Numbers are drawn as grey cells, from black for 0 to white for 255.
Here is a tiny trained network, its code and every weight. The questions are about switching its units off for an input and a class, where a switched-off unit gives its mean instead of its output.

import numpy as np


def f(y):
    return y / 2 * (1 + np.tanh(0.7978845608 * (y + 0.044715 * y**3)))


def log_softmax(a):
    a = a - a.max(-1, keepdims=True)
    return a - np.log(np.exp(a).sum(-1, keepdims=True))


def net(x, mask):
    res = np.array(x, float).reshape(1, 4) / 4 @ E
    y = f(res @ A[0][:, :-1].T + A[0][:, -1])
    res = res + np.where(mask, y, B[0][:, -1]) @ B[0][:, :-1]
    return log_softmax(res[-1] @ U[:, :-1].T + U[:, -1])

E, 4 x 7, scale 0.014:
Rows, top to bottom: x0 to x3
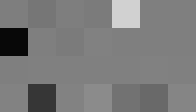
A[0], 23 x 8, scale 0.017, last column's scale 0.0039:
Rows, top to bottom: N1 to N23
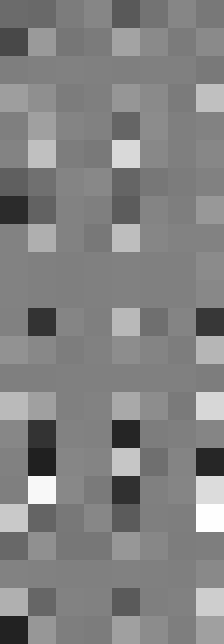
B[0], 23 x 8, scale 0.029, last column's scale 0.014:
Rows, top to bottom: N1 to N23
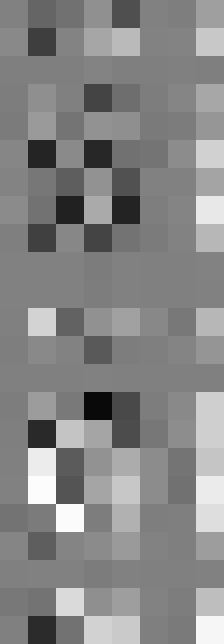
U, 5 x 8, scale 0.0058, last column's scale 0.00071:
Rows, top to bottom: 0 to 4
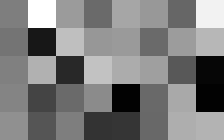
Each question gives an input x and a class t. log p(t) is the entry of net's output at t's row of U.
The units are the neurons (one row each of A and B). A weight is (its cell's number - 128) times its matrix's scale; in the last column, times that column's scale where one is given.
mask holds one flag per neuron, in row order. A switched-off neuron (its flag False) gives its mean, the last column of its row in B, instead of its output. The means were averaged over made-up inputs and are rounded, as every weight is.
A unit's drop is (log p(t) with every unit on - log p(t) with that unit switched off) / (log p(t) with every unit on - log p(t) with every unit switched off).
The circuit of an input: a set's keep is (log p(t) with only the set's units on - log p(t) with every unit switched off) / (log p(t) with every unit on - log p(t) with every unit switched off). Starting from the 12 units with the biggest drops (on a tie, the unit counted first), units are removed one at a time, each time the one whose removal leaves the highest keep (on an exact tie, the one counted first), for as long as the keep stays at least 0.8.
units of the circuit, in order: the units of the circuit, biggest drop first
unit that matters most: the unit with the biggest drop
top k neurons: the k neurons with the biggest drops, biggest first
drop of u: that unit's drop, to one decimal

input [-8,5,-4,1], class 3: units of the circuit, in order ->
(N8)
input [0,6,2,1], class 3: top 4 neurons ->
(N18; N8; N17; N19)
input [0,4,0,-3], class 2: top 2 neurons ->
(N16; N19)
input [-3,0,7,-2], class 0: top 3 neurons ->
(N23; N8; N2)
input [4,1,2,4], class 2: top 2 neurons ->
(N19; N15)
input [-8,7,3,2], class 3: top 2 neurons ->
(N16; N8)
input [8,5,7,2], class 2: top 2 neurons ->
(N17; N12)
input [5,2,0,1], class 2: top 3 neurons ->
(N16; N19; N17)
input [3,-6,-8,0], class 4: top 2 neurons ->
(N18; N15)
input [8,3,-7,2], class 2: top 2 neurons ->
(N17; N12)
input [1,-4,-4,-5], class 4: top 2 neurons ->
(N6; N17)
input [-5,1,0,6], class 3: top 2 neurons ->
(N23; N8)
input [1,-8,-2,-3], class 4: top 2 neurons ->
(N15; N17)
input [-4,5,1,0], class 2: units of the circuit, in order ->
(N6)
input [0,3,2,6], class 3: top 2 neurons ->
(N18; N16)
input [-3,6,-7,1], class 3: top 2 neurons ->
(N8; N17)
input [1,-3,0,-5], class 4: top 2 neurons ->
(N6; N17)
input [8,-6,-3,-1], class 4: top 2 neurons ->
(N6; N18)
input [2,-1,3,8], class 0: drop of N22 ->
0.0
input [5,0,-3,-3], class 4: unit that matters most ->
N19
